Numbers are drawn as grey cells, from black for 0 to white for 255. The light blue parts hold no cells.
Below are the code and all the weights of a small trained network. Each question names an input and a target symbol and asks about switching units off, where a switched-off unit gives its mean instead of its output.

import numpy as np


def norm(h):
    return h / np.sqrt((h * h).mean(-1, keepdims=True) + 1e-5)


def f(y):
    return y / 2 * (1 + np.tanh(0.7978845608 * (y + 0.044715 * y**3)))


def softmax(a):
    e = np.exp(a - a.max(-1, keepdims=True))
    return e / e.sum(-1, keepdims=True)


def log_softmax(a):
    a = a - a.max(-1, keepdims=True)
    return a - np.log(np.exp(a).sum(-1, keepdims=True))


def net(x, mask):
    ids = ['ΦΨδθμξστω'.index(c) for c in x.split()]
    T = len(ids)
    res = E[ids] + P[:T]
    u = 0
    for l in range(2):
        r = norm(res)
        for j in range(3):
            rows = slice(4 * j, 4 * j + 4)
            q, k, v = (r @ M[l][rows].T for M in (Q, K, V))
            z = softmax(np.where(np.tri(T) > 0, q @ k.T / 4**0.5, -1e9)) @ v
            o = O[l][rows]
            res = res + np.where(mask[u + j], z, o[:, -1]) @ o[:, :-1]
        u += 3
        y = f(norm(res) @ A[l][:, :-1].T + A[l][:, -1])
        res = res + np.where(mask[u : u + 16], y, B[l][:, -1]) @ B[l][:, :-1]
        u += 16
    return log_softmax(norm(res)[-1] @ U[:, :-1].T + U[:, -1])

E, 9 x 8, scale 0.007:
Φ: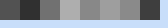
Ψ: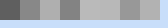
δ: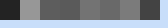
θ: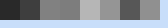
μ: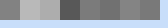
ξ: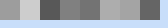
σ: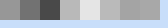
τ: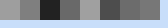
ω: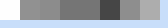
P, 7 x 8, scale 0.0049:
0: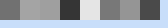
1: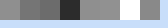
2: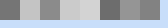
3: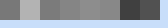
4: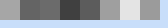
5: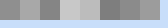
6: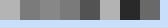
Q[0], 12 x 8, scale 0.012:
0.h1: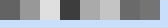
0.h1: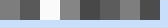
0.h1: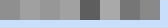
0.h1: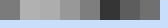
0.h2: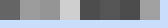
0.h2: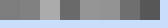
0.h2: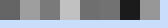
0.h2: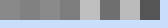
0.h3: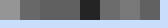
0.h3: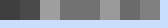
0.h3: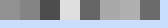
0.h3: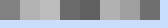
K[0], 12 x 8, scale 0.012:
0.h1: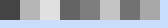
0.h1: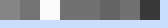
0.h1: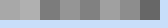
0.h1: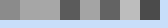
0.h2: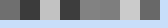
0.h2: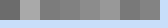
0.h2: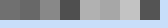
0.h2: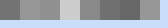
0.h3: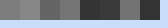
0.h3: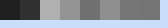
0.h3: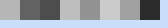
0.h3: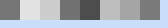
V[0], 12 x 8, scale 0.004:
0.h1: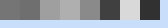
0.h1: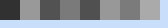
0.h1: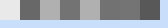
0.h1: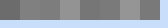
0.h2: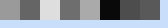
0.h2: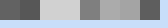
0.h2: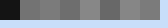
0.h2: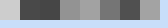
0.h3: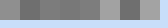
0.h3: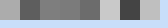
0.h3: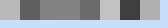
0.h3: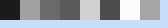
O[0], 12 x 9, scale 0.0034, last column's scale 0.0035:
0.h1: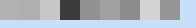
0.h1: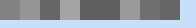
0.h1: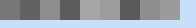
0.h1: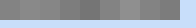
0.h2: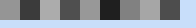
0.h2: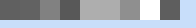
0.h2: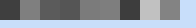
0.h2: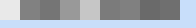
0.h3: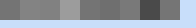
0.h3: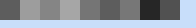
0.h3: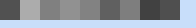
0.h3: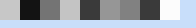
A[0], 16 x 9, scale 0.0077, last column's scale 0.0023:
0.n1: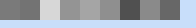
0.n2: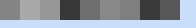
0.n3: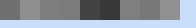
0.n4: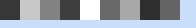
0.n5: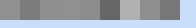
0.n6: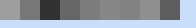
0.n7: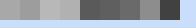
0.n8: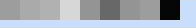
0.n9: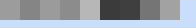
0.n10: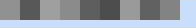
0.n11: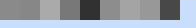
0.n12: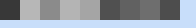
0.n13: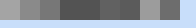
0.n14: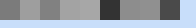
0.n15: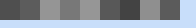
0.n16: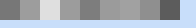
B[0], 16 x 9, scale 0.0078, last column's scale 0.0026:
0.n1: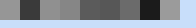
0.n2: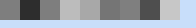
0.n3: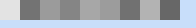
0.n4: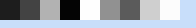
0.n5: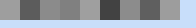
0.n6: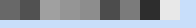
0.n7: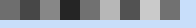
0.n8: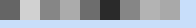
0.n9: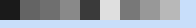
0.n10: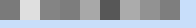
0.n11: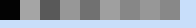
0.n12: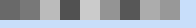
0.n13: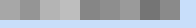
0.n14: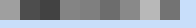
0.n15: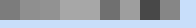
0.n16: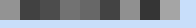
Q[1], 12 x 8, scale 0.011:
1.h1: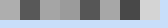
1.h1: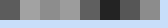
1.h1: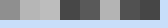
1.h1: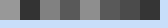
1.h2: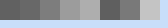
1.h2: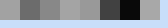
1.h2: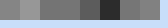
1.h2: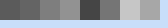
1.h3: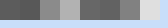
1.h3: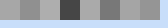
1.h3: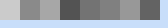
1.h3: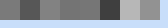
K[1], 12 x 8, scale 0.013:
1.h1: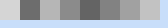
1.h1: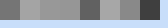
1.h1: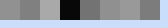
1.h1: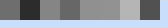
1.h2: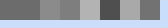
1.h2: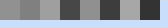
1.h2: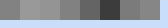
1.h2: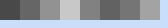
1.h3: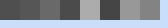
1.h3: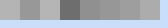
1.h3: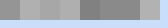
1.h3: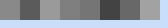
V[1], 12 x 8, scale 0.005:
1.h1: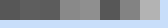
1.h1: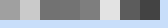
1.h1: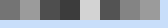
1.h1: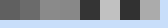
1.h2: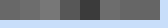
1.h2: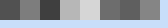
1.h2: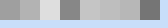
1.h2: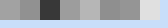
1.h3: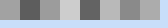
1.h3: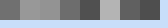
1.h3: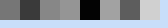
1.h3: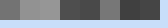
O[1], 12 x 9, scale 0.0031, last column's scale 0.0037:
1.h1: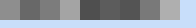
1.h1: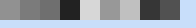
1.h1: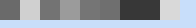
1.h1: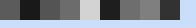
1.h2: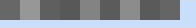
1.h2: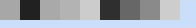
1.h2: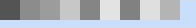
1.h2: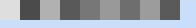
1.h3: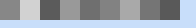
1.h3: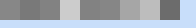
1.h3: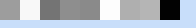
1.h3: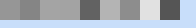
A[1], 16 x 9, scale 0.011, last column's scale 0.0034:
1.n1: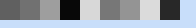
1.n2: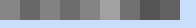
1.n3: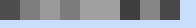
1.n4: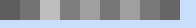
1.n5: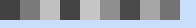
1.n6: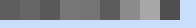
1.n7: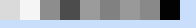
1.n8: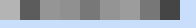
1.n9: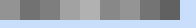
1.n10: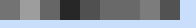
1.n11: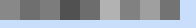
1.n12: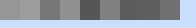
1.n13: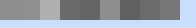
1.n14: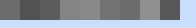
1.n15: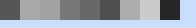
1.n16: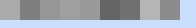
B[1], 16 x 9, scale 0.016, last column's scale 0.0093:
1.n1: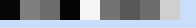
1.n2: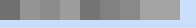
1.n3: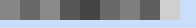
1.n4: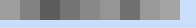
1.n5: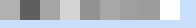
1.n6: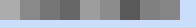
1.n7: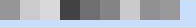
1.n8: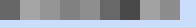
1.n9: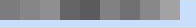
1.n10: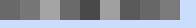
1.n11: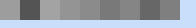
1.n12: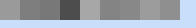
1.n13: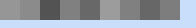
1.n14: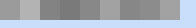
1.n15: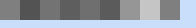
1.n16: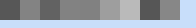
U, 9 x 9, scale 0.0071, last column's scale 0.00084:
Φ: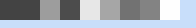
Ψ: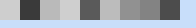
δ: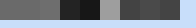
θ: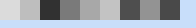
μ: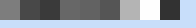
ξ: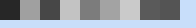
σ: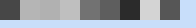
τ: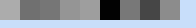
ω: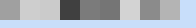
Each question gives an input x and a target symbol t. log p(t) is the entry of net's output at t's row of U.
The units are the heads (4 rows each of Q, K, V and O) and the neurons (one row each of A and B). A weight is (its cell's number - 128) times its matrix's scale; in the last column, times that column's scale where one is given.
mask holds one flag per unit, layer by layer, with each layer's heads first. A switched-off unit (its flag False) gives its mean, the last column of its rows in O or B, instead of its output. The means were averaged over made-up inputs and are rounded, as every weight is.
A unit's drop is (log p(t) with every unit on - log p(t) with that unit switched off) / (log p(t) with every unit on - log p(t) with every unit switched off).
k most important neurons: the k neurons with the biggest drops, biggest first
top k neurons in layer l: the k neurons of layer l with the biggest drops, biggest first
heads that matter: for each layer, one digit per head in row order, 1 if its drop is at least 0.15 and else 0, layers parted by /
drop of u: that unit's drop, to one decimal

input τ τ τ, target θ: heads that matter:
001 / 000
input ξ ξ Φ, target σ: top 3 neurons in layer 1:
[1.n8; 1.n1; 1.n5]
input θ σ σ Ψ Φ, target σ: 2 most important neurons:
[1.n8; 0.n4]
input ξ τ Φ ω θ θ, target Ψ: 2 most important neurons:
[0.n12; 1.n1]
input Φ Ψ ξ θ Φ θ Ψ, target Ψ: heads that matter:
101 / 000
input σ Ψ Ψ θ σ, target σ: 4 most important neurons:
[1.n8; 0.n4; 1.n1; 1.n5]
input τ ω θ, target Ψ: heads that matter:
001 / 000
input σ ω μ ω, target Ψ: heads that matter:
100 / 000
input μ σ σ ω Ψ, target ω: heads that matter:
010 / 000
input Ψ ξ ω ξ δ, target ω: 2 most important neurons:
[0.n9; 0.n4]
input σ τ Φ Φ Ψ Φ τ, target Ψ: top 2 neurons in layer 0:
[0.n9; 0.n13]
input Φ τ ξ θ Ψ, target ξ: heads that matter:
000 / 000
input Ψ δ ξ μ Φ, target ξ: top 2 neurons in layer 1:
[1.n5; 1.n1]
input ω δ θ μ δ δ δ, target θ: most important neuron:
[0.n4]
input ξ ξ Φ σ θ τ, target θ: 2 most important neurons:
[1.n1; 1.n5]
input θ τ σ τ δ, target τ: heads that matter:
011 / 000
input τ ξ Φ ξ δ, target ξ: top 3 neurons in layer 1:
[1.n1; 1.n5; 1.n3]
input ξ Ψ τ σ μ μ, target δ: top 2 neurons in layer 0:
[0.n7; 0.n16]
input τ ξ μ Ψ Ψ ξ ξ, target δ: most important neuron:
[1.n5]
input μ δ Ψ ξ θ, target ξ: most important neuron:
[0.n4]
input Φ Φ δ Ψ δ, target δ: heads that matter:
011 / 010
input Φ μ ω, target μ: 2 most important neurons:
[0.n9; 0.n8]
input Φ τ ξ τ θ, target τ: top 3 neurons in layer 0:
[0.n4; 0.n9; 0.n10]
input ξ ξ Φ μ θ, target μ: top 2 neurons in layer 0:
[0.n10; 0.n4]
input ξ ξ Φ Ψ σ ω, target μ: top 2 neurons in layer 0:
[0.n8; 0.n9]
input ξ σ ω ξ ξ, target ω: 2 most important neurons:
[0.n9; 1.n7]
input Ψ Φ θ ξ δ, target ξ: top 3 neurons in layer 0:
[0.n11; 0.n4; 0.n1]
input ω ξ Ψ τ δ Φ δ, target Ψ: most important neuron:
[1.n1]
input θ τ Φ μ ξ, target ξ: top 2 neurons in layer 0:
[0.n11; 0.n4]
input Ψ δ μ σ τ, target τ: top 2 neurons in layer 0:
[0.n6; 0.n16]
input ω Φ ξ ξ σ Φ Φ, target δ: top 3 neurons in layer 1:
[1.n5; 1.n1; 1.n12]
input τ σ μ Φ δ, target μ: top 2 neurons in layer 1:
[1.n15; 1.n1]
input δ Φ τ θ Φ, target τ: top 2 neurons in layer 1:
[1.n5; 1.n1]
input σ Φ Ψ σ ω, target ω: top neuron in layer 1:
[1.n7]
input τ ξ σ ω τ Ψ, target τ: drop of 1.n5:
0.3
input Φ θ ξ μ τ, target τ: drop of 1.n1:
0.3
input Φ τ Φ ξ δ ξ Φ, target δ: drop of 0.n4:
1.3
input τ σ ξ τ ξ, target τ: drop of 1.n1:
0.2
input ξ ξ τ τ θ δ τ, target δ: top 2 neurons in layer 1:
[1.n5; 1.n1]
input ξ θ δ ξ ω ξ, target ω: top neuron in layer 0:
[0.n8]
